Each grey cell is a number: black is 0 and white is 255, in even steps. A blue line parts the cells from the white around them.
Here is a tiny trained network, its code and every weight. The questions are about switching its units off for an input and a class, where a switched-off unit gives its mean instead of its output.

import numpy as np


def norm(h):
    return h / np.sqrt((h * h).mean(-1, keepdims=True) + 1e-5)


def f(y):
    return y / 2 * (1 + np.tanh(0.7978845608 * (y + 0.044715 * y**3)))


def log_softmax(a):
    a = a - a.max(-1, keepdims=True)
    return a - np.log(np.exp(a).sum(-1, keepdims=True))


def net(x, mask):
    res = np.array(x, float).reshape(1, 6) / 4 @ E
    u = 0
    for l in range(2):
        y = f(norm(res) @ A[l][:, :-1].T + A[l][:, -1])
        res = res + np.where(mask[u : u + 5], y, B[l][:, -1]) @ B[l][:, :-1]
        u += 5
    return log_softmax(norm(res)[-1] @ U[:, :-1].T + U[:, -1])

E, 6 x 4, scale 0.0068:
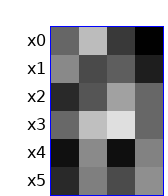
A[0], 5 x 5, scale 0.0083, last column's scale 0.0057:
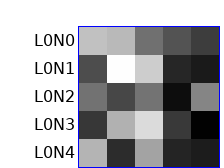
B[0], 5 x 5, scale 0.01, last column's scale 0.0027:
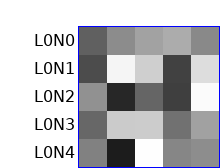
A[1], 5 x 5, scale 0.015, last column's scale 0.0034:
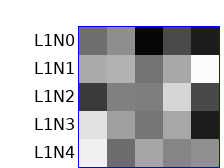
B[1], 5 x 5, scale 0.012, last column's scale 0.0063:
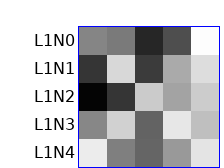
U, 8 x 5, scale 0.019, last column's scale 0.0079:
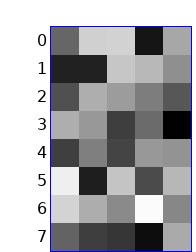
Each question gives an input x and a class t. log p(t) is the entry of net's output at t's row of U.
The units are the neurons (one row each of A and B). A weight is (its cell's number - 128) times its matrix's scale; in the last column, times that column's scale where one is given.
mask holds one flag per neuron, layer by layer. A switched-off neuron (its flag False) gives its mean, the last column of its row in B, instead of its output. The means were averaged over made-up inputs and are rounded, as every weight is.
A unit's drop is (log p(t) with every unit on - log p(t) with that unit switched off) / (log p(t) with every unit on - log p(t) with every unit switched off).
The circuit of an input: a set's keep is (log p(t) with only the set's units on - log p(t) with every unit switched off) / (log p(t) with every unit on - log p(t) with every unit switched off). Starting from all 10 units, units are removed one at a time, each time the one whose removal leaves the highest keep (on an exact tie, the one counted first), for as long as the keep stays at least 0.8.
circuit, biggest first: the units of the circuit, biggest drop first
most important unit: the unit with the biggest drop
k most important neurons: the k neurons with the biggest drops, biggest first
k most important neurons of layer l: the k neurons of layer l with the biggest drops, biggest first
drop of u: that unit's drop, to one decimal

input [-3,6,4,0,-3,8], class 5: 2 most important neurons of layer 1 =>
[L1N1 L1N0]
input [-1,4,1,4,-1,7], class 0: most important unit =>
L0N3
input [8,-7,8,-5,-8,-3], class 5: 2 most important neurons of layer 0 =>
[L0N4 L0N2]
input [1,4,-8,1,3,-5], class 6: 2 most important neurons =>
[L1N3 L0N0]
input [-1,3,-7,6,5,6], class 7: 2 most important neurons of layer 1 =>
[L1N0 L1N3]
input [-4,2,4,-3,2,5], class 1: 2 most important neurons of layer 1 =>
[L1N2 L1N1]
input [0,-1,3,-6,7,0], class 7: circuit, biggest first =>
[L1N0 L1N1]
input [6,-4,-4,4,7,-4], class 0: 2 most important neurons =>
[L0N1 L1N3]
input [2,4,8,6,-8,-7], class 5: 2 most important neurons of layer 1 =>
[L1N1 L1N4]
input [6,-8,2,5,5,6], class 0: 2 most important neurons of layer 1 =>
[L1N3 L1N1]
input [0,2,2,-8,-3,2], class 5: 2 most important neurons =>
[L1N1 L0N4]
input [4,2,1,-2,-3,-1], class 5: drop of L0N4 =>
0.2
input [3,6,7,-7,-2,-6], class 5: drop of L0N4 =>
0.3
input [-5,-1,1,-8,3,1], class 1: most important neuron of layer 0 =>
[L0N2]
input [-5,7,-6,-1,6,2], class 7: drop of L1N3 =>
0.1
